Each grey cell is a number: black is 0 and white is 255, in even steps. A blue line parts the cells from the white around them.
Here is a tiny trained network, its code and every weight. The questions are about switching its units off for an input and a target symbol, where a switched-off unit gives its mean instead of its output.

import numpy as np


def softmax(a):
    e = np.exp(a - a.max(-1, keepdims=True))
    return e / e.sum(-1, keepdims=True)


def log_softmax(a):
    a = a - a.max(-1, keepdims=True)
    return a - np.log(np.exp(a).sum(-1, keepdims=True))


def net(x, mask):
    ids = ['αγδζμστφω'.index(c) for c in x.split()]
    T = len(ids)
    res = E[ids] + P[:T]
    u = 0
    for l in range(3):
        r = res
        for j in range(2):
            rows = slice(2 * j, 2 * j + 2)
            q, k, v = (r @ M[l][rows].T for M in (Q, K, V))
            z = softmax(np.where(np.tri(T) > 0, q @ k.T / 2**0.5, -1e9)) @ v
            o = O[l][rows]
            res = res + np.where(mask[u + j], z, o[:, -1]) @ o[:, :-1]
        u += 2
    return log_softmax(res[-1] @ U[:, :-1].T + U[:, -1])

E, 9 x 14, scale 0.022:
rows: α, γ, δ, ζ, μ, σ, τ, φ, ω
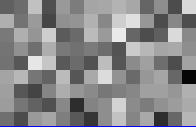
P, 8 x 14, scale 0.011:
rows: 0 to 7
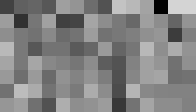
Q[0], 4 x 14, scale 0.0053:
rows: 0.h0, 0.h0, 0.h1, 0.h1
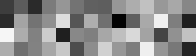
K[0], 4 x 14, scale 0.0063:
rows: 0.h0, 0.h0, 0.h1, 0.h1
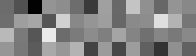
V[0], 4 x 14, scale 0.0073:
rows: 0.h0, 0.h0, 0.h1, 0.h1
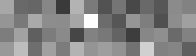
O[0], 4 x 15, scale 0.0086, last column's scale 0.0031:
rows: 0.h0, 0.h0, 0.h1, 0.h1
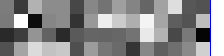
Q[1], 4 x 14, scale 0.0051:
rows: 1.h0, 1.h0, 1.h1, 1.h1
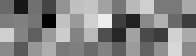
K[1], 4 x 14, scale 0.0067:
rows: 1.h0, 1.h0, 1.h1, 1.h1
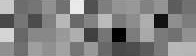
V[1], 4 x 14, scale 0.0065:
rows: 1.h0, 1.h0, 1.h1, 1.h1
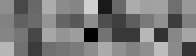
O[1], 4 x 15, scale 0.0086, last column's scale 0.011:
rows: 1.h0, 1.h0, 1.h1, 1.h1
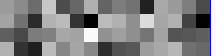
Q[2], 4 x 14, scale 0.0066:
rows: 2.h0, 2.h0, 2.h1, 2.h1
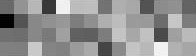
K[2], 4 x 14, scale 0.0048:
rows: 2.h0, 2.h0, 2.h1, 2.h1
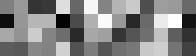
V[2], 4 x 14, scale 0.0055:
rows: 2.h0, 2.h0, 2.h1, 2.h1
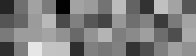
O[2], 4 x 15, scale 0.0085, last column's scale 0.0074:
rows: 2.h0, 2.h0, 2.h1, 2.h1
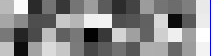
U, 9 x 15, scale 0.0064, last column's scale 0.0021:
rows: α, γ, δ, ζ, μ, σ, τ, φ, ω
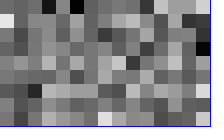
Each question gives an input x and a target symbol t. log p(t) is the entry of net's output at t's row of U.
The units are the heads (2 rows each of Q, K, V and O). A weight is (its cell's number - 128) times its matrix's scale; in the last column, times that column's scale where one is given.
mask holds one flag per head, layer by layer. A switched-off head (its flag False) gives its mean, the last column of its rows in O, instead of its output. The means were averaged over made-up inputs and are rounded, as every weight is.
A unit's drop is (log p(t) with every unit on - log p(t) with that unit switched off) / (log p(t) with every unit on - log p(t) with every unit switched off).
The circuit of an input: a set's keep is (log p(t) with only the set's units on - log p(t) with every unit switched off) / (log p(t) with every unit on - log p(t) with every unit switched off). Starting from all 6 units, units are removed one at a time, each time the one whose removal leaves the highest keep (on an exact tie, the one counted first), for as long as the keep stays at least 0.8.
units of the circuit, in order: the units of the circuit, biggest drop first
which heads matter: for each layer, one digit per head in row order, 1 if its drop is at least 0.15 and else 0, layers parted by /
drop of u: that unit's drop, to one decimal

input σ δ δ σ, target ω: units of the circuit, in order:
[2.h0, 1.h0, 0.h1, 0.h0]
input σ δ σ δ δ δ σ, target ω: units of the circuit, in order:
[2.h0, 1.h0, 0.h0]
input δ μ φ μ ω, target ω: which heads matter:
00 / 11 / 10
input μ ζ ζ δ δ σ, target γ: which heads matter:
01 / 00 / 10
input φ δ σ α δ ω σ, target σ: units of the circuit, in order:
[0.h1, 2.h1, 0.h0]
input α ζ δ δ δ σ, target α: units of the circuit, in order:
[2.h1, 0.h1, 0.h0, 1.h0]
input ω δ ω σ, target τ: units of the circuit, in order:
[1.h1, 0.h0, 0.h1]
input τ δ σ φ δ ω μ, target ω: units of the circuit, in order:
[2.h0, 1.h1]
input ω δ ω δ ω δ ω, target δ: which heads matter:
10 / 00 / 11
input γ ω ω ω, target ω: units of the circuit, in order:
[2.h0]
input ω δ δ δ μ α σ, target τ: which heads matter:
10 / 01 / 00
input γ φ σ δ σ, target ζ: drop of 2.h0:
0.2
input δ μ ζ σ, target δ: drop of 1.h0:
0.3
